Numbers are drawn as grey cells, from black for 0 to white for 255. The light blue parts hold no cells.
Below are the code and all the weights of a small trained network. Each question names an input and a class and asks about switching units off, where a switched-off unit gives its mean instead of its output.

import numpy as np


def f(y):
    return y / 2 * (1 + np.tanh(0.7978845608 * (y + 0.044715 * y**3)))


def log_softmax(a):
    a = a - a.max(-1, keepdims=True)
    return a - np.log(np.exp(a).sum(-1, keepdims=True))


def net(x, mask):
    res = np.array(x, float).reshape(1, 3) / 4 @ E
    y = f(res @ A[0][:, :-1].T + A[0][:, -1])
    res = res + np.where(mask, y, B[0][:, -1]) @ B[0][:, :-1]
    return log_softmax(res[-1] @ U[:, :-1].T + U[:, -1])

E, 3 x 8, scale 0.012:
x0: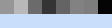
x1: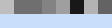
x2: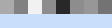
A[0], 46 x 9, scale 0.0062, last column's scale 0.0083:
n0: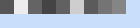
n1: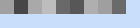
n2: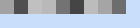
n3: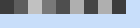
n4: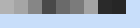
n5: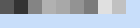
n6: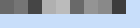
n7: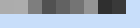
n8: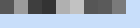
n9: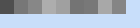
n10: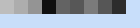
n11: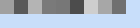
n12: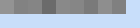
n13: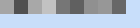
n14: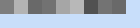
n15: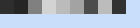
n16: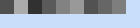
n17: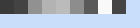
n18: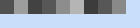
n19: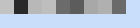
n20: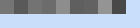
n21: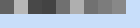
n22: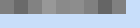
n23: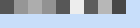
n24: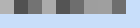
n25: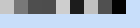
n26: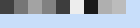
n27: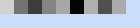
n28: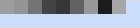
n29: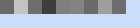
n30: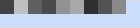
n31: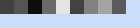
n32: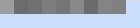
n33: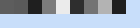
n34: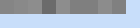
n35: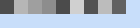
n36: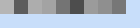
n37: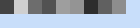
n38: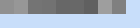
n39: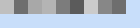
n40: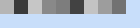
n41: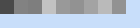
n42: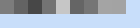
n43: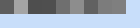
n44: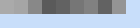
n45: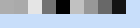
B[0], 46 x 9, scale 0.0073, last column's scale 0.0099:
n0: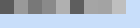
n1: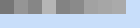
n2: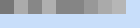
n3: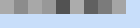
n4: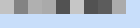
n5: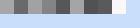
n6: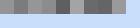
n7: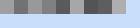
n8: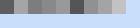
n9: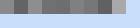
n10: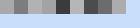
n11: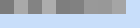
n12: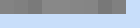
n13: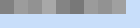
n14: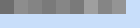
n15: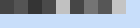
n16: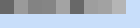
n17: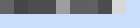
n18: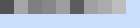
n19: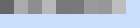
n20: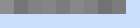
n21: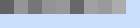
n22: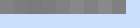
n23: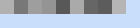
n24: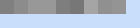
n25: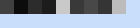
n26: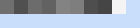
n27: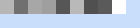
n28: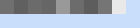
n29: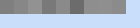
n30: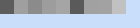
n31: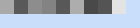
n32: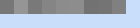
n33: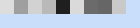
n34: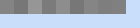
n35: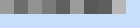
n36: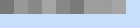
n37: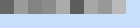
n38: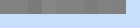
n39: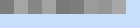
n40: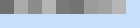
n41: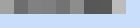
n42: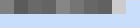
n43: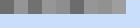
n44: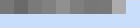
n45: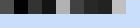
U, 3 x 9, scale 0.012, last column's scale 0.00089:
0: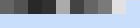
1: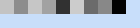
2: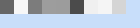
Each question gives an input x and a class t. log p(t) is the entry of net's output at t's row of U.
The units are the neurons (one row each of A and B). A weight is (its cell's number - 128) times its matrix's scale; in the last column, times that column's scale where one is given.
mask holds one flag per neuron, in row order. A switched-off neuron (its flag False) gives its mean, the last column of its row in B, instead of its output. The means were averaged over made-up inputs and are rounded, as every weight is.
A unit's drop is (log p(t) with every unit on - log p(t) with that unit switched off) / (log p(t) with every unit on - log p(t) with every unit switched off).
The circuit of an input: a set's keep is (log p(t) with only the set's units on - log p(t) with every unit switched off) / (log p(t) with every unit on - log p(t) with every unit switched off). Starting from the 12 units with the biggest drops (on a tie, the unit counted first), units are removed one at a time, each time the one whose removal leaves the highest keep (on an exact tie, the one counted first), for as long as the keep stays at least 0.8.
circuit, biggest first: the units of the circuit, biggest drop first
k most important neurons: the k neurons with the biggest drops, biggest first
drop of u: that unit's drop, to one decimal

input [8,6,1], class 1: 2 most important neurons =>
n4, n10
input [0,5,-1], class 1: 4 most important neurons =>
n27, n45, n15, n17
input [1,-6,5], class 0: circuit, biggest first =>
n45
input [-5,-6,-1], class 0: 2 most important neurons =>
n15, n17
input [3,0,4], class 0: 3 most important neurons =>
n45, n33, n27
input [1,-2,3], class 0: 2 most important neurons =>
n33, n27
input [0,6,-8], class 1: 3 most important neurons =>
n33, n27, n31
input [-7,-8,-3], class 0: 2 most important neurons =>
n15, n17
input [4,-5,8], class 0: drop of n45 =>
0.9
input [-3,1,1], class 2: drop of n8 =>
-0.1
